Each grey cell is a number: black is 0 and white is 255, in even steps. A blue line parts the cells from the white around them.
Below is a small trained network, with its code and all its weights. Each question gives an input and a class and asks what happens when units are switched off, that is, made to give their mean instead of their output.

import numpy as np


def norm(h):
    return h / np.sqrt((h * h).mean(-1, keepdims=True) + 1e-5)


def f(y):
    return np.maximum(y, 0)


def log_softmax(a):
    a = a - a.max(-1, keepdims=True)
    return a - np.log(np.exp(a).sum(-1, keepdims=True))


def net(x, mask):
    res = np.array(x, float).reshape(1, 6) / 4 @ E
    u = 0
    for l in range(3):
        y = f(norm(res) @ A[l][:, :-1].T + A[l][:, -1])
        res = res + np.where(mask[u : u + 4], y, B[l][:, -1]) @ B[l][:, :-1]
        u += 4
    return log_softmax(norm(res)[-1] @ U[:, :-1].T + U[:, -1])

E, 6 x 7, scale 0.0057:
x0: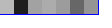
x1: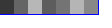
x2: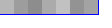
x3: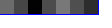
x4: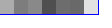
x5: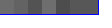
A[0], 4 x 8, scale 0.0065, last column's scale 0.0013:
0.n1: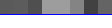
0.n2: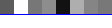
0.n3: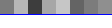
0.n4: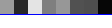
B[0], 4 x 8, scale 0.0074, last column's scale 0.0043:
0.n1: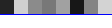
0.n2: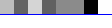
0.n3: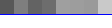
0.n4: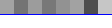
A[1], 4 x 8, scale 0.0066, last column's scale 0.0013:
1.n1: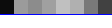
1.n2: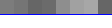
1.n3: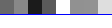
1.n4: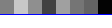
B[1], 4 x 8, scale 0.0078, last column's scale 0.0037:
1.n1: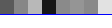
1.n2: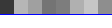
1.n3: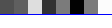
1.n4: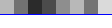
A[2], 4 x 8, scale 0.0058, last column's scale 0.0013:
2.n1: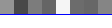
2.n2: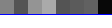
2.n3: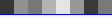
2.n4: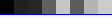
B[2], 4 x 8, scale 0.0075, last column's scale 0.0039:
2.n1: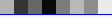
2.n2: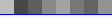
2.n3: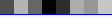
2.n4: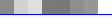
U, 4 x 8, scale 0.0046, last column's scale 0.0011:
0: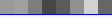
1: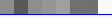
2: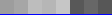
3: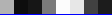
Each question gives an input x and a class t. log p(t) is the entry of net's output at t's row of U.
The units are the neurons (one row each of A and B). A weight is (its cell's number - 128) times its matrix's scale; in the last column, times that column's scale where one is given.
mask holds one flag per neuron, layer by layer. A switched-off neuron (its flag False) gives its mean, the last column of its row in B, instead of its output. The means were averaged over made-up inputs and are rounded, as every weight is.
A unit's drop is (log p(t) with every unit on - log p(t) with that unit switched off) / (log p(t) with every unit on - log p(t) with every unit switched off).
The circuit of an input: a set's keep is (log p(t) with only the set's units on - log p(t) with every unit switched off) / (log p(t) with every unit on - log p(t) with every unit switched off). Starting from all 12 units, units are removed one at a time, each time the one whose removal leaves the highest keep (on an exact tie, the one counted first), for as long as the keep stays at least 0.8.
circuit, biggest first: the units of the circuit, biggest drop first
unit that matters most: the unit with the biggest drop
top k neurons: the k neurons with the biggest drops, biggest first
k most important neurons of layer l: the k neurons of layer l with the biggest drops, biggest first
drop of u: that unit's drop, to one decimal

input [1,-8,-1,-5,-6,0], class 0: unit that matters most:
2.n3
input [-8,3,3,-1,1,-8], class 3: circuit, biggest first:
[0.n2; 1.n4; 2.n4]
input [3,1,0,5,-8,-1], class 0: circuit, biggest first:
[2.n3; 0.n2]
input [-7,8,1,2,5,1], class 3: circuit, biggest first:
[0.n2; 1.n4; 2.n4; 1.n3]
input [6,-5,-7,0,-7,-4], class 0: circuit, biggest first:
[2.n3; 0.n2]
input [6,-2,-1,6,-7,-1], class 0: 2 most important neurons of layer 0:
[0.n1; 0.n2]
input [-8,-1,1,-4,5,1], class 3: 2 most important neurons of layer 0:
[0.n2; 0.n1]
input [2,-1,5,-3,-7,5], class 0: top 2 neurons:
[2.n3; 0.n2]
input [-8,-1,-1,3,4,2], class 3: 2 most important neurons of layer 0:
[0.n2; 0.n1]
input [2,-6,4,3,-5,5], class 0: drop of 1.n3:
-0.3
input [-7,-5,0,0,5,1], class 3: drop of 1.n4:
0.2
